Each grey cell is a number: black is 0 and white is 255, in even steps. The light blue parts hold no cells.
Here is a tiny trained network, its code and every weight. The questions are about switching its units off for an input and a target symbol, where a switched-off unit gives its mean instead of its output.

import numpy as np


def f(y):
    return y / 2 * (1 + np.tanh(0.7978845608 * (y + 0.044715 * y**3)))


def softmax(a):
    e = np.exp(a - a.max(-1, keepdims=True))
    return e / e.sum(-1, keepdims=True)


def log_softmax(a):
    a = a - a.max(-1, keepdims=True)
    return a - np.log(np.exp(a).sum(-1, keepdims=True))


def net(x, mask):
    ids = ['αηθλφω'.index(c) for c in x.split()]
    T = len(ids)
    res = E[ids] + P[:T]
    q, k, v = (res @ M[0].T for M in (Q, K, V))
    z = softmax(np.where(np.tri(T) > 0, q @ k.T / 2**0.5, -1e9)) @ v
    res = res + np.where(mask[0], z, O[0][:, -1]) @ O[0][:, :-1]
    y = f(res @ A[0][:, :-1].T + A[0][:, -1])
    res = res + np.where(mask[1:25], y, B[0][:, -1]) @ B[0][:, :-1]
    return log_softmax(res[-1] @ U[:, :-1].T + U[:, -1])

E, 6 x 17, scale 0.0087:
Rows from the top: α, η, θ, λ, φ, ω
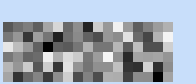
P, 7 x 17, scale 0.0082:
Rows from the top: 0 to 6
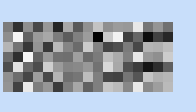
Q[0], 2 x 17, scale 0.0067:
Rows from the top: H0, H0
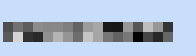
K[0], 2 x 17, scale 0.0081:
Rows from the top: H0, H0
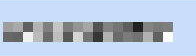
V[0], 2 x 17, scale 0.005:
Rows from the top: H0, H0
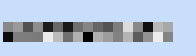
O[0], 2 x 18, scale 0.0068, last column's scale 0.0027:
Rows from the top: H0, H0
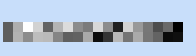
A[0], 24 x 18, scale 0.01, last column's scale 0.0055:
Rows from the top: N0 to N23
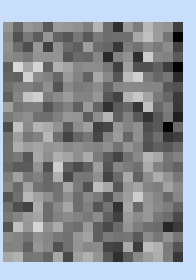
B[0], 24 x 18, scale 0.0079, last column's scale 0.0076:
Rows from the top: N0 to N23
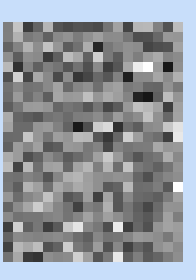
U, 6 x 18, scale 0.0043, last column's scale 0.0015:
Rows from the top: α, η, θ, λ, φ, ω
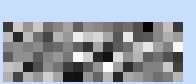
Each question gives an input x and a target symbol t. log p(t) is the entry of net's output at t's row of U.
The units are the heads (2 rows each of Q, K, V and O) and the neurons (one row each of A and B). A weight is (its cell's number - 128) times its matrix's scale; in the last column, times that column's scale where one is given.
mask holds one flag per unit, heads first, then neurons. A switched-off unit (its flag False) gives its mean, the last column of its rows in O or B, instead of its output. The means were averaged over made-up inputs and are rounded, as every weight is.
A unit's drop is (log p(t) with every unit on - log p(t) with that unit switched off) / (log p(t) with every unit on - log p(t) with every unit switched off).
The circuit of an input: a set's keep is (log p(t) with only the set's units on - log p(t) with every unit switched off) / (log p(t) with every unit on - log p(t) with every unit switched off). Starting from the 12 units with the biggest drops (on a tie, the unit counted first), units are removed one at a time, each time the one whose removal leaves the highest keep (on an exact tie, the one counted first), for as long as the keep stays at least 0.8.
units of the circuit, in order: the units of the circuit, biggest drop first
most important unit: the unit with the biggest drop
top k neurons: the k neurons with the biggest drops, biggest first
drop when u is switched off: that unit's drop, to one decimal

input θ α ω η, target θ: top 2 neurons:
[N5 N0]
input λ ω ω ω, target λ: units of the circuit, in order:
[H0 N10]
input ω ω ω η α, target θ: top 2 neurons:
[N4 N10]
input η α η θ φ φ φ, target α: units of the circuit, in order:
[H0 N5 N7]
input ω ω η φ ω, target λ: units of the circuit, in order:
[H0 N11]
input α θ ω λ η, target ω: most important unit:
N10
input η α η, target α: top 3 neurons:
[N22 N18 N7]
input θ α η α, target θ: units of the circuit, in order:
[H0 N5 N0 N16]
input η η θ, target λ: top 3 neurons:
[N23 N0 N10]
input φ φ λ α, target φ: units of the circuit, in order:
[H0 N11]
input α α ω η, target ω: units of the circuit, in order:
[H0 N10 N17]
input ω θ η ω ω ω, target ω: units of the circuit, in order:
[N2 N18 N14]
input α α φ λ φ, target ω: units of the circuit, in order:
[N10 H0 N11]
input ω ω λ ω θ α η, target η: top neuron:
[N16]
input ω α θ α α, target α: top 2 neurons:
[N10 N20]
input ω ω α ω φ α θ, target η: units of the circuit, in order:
[H0 N16]
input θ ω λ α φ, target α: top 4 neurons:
[N10 N20 N11 N12]
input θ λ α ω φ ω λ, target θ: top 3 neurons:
[N5 N0 N16]
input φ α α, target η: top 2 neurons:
[N14 N3]
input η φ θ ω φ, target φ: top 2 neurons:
[N11 N16]
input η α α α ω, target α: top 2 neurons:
[N10 N20]
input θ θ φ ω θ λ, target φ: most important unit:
N13
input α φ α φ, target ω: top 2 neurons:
[N10 N17]
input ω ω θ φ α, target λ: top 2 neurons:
[N11 N10]
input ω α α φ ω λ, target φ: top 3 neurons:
[N13 N11 N16]
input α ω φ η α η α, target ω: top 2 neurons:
[N10 N17]
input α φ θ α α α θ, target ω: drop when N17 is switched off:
0.1
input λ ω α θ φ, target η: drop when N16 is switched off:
0.1
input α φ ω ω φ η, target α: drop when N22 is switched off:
0.5
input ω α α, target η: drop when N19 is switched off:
0.0
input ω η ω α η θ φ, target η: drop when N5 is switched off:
0.1
